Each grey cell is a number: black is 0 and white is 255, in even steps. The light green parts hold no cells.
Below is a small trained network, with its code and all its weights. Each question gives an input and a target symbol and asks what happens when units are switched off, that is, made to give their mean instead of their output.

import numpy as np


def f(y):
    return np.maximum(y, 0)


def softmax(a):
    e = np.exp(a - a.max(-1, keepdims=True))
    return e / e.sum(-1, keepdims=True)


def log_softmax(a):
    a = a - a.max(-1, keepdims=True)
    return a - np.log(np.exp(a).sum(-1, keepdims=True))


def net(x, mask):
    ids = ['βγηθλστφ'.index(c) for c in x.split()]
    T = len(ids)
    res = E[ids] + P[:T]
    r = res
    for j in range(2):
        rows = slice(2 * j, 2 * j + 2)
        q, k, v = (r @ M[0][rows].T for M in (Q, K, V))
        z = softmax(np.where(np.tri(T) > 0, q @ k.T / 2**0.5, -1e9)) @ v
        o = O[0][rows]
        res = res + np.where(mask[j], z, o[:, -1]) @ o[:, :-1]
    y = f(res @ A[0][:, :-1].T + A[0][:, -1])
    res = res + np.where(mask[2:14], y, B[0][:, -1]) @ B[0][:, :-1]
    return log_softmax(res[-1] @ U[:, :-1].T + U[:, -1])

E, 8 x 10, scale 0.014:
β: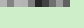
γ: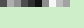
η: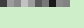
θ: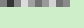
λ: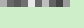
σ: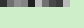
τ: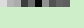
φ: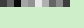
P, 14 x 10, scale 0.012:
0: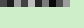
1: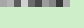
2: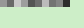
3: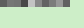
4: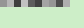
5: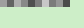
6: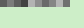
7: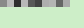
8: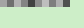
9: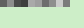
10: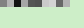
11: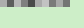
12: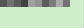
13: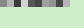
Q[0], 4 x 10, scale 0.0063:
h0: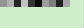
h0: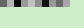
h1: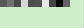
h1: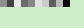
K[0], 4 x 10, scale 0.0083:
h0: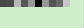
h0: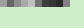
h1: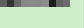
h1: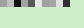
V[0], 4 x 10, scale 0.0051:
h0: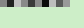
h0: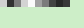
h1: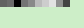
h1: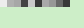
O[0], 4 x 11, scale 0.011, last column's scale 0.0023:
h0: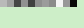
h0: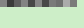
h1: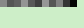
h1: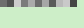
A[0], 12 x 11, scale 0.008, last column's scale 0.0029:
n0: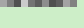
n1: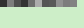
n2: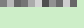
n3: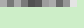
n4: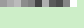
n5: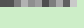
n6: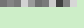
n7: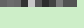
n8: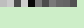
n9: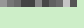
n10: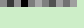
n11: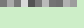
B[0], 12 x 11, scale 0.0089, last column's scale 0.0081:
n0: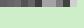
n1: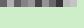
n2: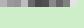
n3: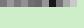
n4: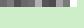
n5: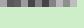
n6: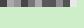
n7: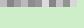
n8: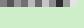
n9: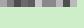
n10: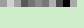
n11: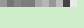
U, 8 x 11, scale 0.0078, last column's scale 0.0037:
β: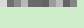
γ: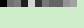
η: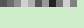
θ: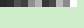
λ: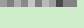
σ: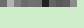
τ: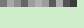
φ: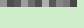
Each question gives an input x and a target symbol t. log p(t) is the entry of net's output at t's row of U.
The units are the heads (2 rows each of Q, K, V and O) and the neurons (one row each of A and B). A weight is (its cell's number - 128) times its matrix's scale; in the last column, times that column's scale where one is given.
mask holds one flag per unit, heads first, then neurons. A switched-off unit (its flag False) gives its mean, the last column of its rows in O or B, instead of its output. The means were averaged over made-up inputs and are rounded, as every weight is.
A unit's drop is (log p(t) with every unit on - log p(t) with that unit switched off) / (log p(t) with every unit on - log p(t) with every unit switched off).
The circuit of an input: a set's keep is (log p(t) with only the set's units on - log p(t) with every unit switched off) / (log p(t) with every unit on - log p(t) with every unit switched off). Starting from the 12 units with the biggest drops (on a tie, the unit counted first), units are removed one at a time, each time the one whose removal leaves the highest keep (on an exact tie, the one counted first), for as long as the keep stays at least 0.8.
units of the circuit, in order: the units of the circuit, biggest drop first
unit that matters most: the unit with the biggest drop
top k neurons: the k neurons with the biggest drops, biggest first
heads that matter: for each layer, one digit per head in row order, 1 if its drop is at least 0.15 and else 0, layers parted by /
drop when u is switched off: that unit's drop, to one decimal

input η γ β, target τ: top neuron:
(n4)
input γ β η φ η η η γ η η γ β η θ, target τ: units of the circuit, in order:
(h0, n6)
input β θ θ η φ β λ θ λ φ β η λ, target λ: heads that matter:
00
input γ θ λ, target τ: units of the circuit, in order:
(h0, n4)
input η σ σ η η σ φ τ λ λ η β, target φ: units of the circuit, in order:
(h1, n8)
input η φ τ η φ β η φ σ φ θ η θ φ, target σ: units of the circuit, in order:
(h1, n2, n6)
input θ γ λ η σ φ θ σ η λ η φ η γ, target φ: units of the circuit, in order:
(h0, n8, n9)
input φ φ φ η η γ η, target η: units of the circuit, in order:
(n7, n1, h0)
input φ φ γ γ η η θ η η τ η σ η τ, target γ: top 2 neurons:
(n8, n7)
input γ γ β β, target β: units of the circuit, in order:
(n6, h0)
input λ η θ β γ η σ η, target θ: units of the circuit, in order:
(h0, h1, n9, n8)
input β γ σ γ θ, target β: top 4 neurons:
(n2, n11, n8, n1)
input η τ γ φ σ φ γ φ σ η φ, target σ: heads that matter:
01
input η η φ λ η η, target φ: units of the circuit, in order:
(h1)
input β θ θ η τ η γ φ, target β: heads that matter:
11
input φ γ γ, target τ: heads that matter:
10
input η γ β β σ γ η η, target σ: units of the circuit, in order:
(h1, n2, n6)
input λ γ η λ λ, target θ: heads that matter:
10
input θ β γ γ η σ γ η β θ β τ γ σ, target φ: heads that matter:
10
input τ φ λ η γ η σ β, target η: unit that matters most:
h1
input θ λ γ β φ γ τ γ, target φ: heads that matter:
10
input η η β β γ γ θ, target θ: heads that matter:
00
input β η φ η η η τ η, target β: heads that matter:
11
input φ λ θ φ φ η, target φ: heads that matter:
01
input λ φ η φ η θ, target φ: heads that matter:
01
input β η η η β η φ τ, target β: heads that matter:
11
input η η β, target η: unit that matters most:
n3
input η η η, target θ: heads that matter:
00
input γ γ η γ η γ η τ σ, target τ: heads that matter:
10
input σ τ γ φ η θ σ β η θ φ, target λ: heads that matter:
11
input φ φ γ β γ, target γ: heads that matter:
00
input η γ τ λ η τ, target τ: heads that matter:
10
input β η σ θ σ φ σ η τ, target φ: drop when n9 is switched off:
0.0
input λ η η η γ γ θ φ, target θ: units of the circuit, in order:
(h0)
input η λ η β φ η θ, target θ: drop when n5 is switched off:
0.2
